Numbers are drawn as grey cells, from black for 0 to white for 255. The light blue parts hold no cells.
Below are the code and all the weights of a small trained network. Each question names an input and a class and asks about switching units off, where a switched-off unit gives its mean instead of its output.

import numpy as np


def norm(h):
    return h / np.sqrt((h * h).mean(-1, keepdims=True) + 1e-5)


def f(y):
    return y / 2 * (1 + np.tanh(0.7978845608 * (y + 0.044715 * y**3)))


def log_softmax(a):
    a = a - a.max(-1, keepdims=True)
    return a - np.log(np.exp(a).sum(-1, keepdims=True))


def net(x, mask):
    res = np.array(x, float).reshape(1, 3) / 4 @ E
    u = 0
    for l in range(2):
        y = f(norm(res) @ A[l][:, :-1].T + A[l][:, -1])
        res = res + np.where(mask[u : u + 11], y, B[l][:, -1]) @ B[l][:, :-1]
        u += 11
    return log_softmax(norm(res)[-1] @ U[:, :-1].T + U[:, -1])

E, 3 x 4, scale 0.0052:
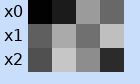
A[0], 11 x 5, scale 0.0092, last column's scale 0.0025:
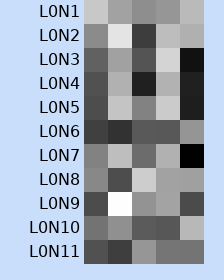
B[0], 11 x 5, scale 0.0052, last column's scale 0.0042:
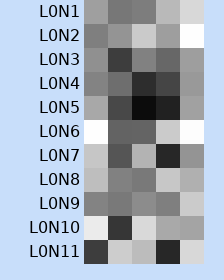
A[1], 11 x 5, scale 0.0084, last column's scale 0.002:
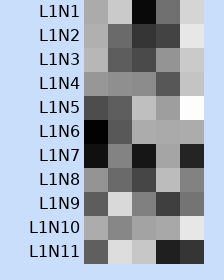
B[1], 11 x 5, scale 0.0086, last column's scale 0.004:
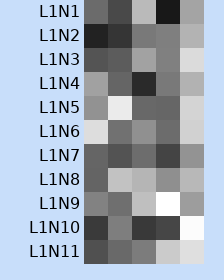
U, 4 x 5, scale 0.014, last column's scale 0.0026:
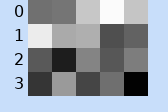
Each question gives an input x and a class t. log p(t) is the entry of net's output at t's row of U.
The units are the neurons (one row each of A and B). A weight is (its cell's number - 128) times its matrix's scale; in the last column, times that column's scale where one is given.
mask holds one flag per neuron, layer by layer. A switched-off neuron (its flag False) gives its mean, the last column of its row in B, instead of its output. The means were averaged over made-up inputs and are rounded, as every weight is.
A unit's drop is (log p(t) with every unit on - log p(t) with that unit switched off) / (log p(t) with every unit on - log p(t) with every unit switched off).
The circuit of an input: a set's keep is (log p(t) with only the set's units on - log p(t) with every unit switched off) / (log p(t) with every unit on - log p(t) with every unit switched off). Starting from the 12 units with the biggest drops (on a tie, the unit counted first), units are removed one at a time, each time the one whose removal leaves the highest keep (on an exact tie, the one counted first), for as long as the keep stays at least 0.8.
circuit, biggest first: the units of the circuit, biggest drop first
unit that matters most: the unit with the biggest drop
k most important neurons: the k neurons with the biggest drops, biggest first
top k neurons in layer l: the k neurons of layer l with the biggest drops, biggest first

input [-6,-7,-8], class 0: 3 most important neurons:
L0N11, L0N1, L0N5
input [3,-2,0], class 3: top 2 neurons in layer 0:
L0N6, L0N11
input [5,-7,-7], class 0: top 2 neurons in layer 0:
L0N6, L0N8
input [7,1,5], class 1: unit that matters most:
L1N6
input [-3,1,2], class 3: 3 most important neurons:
L1N10, L1N6, L0N6
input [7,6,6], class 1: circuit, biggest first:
L1N6, L1N5
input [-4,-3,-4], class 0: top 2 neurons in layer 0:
L0N1, L0N11
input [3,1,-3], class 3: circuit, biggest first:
L0N11, L1N5
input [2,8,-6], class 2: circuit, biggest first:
L0N5, L0N4, L1N7
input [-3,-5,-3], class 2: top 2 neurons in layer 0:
L0N2, L0N11
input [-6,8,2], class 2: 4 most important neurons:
L0N5, L0N4, L1N1, L1N5
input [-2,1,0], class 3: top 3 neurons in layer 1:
L1N10, L1N6, L1N1
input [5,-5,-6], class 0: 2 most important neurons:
L0N6, L0N8
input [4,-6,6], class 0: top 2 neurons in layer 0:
L0N11, L0N5
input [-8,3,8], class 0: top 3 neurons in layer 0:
L0N6, L0N2, L0N8
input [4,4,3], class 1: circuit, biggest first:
L1N6
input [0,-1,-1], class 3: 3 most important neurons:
L0N5, L1N10, L0N4
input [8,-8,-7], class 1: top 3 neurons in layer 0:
L0N11, L0N5, L0N4
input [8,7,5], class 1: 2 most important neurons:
L1N6, L0N6
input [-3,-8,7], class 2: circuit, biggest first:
L1N2
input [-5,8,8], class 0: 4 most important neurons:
L1N9, L0N6, L0N2, L1N11
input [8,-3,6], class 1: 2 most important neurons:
L1N6, L0N6
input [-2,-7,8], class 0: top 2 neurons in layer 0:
L0N6, L0N5
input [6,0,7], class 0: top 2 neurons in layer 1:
L1N11, L1N9
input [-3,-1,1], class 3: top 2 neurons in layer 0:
L0N6, L0N8
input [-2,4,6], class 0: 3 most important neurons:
L0N6, L1N9, L0N2
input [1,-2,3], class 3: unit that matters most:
L0N10
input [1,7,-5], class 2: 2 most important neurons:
L0N5, L0N4
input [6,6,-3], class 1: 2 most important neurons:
L0N11, L1N6
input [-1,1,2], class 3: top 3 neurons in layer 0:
L0N11, L0N2, L0N6
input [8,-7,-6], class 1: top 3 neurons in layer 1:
L1N5, L1N11, L1N6
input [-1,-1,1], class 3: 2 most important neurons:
L1N10, L1N6
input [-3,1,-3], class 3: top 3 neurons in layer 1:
L1N10, L1N6, L1N9
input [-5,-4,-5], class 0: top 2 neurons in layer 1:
L1N6, L1N5
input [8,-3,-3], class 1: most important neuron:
L0N11
